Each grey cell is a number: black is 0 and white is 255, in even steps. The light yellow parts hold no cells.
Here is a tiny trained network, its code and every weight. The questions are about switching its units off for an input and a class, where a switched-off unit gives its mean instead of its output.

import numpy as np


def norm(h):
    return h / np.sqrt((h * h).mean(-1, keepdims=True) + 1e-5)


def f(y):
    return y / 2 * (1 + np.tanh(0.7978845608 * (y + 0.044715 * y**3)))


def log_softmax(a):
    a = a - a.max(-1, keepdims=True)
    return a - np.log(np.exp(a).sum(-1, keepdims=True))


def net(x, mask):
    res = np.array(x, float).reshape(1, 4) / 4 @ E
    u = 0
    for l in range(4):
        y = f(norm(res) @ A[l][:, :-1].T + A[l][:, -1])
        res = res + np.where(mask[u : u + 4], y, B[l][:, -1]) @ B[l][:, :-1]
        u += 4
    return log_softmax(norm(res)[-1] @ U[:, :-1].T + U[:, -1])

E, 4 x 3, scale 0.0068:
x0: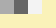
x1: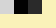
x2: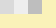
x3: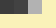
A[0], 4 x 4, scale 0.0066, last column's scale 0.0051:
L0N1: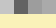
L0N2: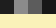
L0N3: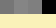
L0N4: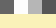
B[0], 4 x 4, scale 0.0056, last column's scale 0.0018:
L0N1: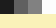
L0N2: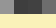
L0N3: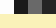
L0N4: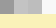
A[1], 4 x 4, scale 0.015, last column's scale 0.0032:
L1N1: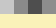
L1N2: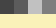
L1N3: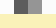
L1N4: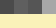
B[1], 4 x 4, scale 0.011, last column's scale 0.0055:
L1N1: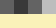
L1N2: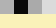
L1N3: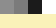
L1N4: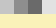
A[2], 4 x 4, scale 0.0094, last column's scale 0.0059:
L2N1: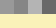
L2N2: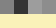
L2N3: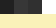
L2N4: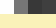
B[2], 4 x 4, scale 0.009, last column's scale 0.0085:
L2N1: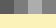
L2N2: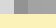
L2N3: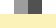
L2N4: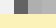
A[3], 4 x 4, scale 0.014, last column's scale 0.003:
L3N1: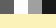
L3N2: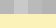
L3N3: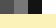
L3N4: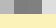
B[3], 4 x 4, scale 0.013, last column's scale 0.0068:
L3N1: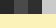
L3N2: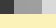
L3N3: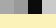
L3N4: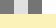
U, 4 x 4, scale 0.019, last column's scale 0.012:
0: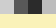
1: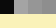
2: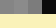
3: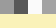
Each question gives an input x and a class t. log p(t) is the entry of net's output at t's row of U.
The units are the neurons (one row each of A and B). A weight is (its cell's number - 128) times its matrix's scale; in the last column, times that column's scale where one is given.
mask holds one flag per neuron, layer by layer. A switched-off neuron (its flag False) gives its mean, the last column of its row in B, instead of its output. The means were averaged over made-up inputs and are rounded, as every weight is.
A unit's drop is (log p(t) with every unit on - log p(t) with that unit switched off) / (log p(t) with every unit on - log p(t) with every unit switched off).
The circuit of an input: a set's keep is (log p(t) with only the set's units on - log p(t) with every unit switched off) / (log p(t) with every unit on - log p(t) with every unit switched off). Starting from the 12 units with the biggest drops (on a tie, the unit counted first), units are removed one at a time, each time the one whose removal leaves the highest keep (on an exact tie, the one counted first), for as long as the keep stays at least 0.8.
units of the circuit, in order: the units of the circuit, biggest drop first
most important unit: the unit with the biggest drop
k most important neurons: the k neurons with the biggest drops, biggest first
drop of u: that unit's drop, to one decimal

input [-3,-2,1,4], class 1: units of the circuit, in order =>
[L1N3 L3N2]
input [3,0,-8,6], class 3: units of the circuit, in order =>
[L1N3 L3N3]
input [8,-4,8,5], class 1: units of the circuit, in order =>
[L3N2 L2N4]
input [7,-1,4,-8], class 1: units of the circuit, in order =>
[L2N3 L3N2]
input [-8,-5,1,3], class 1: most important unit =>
L1N3
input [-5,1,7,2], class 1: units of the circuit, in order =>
[L1N3 L3N2 L2N3]
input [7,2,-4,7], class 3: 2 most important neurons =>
[L3N3 L1N3]
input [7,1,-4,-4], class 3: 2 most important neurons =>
[L0N1 L3N3]
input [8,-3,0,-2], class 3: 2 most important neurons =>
[L1N2 L3N1]
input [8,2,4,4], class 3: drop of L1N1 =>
0.1
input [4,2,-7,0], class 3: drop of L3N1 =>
0.2
